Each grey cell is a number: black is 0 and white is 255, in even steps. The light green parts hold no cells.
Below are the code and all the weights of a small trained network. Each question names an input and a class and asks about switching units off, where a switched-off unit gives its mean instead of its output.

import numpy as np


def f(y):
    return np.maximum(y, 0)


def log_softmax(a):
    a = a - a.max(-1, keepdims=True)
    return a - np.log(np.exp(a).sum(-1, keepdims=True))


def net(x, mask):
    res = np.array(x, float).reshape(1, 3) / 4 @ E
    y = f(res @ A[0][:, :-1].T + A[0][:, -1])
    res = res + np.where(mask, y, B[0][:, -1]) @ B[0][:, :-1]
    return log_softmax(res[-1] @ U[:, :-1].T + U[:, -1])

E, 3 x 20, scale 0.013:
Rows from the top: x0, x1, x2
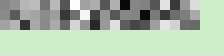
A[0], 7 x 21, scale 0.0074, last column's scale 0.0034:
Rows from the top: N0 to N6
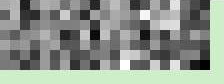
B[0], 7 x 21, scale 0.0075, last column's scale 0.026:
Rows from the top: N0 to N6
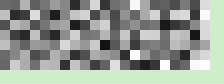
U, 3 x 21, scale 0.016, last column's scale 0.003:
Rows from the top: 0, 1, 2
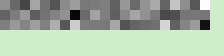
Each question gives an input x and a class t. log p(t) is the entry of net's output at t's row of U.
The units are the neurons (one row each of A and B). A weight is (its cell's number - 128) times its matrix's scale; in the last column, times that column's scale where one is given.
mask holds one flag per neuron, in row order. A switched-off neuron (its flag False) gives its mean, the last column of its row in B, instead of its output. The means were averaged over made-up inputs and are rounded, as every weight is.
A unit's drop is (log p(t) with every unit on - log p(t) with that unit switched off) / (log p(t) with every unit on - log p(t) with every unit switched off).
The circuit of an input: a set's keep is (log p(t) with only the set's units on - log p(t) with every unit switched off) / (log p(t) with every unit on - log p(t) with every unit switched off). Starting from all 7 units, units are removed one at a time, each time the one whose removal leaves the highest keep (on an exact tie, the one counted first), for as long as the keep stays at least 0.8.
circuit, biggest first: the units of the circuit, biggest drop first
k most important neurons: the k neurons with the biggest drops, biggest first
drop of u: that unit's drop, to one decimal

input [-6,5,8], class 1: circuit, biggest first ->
N2
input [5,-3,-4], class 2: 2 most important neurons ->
N2; N0
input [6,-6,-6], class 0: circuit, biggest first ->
N6; N2
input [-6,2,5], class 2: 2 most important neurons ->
N6; N5
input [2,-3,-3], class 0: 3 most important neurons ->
N6; N2; N0
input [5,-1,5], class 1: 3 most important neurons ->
N6; N2; N1
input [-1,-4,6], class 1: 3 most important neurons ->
N2; N0; N3
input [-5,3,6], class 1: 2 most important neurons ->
N0; N2
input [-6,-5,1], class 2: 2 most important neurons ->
N6; N3
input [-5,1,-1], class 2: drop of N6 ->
0.8
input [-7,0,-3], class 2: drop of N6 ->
0.9
